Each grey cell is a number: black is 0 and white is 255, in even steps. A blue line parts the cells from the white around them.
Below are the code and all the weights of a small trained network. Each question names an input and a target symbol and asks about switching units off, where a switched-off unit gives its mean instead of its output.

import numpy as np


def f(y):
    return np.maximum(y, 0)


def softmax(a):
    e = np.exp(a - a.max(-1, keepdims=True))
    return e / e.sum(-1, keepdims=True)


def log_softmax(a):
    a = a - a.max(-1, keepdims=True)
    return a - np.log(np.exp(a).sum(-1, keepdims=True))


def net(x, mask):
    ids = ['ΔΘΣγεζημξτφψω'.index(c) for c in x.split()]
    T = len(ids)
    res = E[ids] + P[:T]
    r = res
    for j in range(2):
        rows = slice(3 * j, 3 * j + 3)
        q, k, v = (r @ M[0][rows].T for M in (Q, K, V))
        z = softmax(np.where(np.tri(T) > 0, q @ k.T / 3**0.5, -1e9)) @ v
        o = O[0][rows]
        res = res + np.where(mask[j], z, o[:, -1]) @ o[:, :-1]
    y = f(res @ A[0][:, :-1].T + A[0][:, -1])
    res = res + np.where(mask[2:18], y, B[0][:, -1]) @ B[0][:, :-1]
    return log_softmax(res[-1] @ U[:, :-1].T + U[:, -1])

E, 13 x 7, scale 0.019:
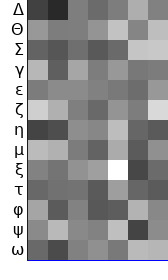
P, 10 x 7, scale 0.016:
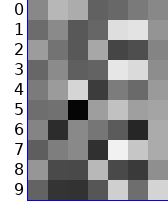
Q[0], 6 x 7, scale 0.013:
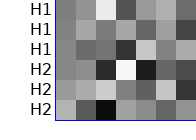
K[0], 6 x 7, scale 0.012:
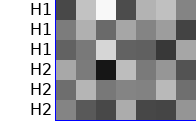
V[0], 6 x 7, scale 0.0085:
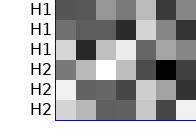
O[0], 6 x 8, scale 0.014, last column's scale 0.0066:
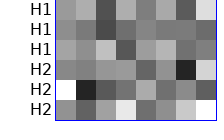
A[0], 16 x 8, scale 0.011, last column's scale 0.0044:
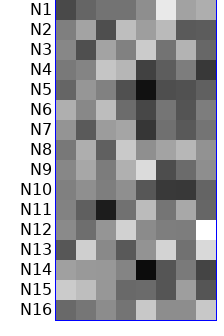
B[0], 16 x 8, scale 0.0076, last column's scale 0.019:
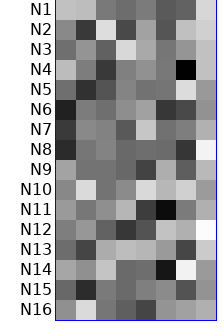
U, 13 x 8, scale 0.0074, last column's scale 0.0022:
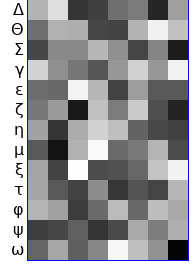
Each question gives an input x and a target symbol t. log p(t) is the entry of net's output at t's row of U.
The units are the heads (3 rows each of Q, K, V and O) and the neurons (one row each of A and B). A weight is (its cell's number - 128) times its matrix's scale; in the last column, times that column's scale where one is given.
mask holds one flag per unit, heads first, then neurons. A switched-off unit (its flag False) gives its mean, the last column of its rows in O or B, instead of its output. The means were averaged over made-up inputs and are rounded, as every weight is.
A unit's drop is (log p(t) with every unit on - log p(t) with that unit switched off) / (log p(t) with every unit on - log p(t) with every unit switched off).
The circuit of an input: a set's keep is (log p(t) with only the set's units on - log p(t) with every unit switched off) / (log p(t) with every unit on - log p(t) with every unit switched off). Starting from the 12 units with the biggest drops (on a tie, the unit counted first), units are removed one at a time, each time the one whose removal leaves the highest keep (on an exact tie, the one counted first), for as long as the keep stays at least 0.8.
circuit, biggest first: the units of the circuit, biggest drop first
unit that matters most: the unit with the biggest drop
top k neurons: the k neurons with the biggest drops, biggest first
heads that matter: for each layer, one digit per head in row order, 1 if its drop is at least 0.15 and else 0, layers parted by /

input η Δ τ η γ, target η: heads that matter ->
01
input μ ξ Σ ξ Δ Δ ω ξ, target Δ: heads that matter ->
01
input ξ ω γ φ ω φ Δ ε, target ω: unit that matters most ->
N13
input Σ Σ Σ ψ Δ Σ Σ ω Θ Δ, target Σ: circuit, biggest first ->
(H2; N12; N11)
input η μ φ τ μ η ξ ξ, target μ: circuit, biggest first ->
(H2; H1)
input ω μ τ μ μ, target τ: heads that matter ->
11
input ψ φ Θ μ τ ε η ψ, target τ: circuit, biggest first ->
(H1; N11; H2)
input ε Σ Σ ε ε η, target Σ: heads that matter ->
01
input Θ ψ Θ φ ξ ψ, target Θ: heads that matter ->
11
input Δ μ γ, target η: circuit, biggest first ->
(H1; N6; H2)
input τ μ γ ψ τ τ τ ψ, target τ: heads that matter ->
10
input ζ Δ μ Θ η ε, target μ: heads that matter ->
01
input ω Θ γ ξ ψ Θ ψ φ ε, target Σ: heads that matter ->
11
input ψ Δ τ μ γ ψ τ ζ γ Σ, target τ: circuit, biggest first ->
(N11; H1)
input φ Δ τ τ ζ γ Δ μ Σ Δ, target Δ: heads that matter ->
01
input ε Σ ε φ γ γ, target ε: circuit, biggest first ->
(H2; H1)
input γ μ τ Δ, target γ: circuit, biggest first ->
(H2; H1; N8)
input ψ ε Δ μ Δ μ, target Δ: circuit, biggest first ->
(H2)
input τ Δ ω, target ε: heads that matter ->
11
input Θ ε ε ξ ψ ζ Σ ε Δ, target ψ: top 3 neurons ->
(N5; N3; N4)
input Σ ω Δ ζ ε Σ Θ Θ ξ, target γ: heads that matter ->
10
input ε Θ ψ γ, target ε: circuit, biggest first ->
(H2; N13)
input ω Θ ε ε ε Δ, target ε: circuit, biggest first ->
(H2; N13; H1)
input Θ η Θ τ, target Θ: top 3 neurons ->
(N4; N13; N16)
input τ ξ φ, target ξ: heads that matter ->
10
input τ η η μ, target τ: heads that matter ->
10
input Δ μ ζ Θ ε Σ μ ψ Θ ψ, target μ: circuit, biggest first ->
(H2)
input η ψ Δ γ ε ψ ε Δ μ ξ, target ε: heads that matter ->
11
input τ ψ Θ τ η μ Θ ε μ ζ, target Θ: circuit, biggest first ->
(N4; N13)
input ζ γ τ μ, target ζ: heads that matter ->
11
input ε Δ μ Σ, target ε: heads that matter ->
01
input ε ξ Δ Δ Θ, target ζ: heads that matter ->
01
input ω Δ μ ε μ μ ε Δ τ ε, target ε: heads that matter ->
11
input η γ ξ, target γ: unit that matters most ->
N12
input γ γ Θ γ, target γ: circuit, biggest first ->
(H2; N8; H1)
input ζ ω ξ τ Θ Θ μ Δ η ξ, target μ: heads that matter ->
01
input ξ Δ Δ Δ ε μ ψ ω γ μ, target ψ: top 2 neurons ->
(N8; N12)
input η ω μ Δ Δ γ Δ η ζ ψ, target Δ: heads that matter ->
01
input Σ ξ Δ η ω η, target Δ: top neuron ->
(N16)
